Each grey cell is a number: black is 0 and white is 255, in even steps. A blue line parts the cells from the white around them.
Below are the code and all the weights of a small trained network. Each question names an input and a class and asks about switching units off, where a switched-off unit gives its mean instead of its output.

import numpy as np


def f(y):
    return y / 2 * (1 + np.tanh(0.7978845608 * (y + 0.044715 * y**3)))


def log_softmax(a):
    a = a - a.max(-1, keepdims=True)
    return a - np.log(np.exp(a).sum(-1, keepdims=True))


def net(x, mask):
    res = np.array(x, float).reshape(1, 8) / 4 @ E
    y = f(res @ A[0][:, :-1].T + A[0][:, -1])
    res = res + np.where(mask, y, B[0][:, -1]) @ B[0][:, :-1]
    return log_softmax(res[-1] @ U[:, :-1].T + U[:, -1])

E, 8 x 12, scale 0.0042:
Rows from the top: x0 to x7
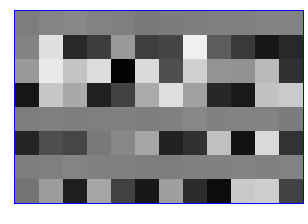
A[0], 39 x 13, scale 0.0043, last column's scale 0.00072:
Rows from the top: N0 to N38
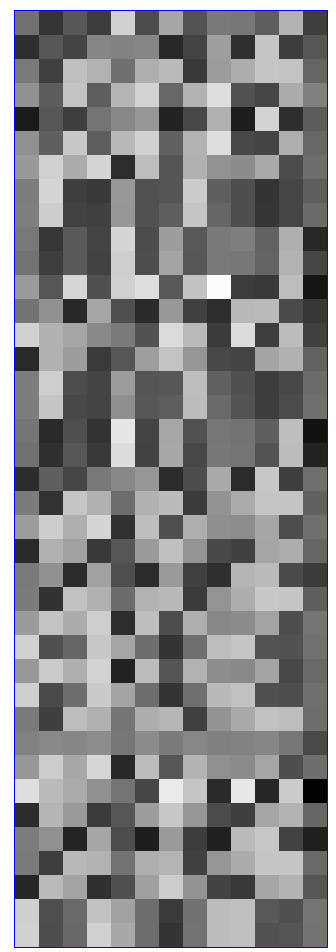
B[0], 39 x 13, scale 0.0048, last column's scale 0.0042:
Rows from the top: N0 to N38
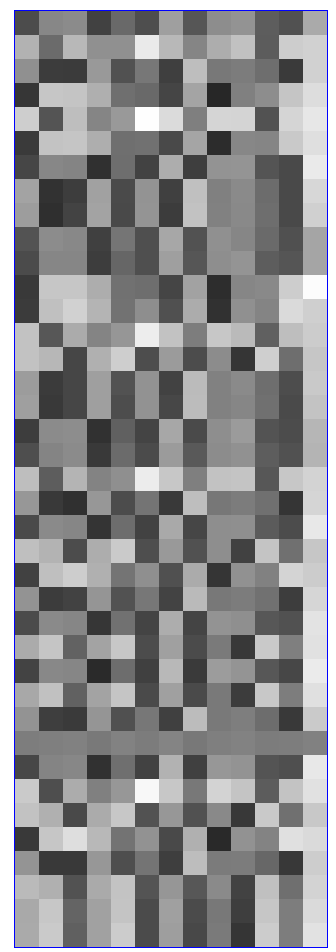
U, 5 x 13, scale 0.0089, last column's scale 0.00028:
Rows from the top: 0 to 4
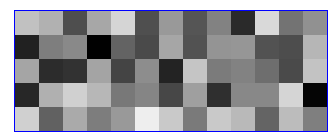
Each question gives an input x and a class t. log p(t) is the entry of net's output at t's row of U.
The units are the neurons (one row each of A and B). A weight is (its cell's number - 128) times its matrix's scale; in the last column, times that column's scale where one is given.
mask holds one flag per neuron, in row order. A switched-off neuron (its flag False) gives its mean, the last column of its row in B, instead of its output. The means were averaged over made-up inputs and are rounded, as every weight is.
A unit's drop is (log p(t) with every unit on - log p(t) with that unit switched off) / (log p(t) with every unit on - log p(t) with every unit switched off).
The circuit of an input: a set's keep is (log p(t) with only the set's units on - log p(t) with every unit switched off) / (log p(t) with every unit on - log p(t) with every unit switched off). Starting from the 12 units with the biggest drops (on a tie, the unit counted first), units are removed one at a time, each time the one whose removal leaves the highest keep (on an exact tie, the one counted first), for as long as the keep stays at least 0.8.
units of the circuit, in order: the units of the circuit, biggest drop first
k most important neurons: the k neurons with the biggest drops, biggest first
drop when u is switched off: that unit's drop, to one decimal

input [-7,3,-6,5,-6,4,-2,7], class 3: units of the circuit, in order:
(N34 N12)
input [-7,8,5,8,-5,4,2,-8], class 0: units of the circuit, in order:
(N14)
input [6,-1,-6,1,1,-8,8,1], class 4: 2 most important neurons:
(N32 N13)
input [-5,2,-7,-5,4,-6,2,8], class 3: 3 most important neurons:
(N34 N12 N23)
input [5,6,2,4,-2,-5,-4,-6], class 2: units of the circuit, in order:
(N7 N8)
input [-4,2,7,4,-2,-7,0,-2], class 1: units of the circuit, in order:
(N27 N6)
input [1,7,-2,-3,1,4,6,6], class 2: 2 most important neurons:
(N7 N8)
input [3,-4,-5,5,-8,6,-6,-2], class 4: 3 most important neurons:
(N4 N19 N1)
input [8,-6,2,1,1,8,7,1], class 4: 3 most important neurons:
(N4 N19 N1)
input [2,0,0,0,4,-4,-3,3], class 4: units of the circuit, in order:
(N32 N13)
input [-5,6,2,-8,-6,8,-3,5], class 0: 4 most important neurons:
(N38 N26 N28 N37)
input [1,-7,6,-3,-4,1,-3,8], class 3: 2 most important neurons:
(N34 N12)
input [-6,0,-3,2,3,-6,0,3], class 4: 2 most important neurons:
(N32 N13)
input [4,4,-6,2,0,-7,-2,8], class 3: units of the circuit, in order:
(N34)
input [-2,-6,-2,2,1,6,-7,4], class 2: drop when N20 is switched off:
0.3
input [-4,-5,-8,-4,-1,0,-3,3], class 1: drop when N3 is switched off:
0.0
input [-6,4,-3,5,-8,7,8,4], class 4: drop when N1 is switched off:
0.1
